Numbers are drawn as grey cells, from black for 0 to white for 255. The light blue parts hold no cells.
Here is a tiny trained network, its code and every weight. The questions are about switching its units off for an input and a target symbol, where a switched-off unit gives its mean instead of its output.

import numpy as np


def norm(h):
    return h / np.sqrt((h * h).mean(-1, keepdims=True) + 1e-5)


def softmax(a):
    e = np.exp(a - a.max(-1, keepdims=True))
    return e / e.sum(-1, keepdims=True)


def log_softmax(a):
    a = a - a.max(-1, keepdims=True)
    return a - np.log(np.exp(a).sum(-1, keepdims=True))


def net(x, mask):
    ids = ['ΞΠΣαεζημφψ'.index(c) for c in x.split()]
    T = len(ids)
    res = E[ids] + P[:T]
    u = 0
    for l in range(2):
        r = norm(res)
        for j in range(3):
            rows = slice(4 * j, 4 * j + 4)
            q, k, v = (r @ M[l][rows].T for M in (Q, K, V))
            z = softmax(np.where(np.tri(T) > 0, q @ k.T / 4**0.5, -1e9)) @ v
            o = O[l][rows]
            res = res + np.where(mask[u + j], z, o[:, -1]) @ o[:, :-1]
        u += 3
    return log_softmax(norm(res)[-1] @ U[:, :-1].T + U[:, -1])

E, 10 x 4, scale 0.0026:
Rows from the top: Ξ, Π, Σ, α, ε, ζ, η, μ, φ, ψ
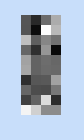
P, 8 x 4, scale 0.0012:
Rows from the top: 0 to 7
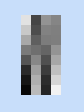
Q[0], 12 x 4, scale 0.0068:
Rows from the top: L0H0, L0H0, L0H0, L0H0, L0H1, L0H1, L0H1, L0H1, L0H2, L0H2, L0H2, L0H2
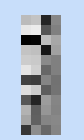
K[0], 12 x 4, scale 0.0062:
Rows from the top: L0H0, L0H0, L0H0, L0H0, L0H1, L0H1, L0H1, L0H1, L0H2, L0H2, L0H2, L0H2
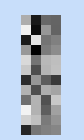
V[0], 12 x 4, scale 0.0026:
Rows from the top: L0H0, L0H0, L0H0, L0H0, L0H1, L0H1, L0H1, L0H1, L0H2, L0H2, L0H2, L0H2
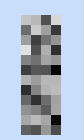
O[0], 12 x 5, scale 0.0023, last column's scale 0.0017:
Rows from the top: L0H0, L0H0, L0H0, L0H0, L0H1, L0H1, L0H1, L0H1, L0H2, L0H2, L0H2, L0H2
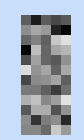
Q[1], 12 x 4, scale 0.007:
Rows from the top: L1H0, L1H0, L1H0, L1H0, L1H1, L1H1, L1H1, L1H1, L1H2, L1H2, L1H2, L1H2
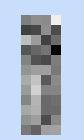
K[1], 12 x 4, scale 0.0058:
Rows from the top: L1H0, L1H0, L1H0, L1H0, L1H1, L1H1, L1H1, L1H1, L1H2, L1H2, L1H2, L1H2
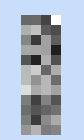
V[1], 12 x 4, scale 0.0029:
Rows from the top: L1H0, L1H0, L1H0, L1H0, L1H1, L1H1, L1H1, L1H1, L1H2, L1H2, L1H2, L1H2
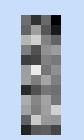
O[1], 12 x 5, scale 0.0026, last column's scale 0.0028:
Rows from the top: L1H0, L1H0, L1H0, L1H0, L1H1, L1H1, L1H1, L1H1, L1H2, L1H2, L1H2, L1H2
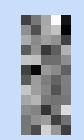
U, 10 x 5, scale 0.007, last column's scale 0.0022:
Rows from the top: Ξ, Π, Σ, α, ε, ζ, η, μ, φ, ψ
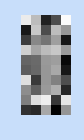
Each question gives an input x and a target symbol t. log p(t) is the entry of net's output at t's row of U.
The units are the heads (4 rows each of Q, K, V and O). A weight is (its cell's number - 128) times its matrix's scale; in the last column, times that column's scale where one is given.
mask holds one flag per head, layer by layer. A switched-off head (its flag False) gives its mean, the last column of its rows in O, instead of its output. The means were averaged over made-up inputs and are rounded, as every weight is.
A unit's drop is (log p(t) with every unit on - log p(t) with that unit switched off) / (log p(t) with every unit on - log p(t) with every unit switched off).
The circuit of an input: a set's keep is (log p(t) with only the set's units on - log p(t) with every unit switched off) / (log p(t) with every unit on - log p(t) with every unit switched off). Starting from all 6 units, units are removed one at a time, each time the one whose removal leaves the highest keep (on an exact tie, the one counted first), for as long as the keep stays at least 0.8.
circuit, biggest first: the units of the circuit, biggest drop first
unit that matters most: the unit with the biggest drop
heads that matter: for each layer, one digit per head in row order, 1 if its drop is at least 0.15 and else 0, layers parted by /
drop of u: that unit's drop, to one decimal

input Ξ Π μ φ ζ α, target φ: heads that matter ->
110 / 100
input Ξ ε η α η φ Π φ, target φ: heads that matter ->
100 / 100
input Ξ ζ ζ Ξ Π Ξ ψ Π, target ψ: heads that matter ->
100 / 000
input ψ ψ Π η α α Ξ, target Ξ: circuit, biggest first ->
[L1H1, L0H0]
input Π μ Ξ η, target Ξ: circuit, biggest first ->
[L0H0, L1H1]
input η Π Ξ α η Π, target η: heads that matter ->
100 / 000
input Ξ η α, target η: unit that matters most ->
L1H0
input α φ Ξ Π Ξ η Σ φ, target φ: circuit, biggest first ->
[L0H0, L1H0]
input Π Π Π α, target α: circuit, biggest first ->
[L1H0, L0H1, L1H1, L0H0]
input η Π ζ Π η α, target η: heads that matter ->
110 / 100
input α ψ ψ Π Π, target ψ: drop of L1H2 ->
0.1
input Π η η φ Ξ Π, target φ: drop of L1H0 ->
0.3
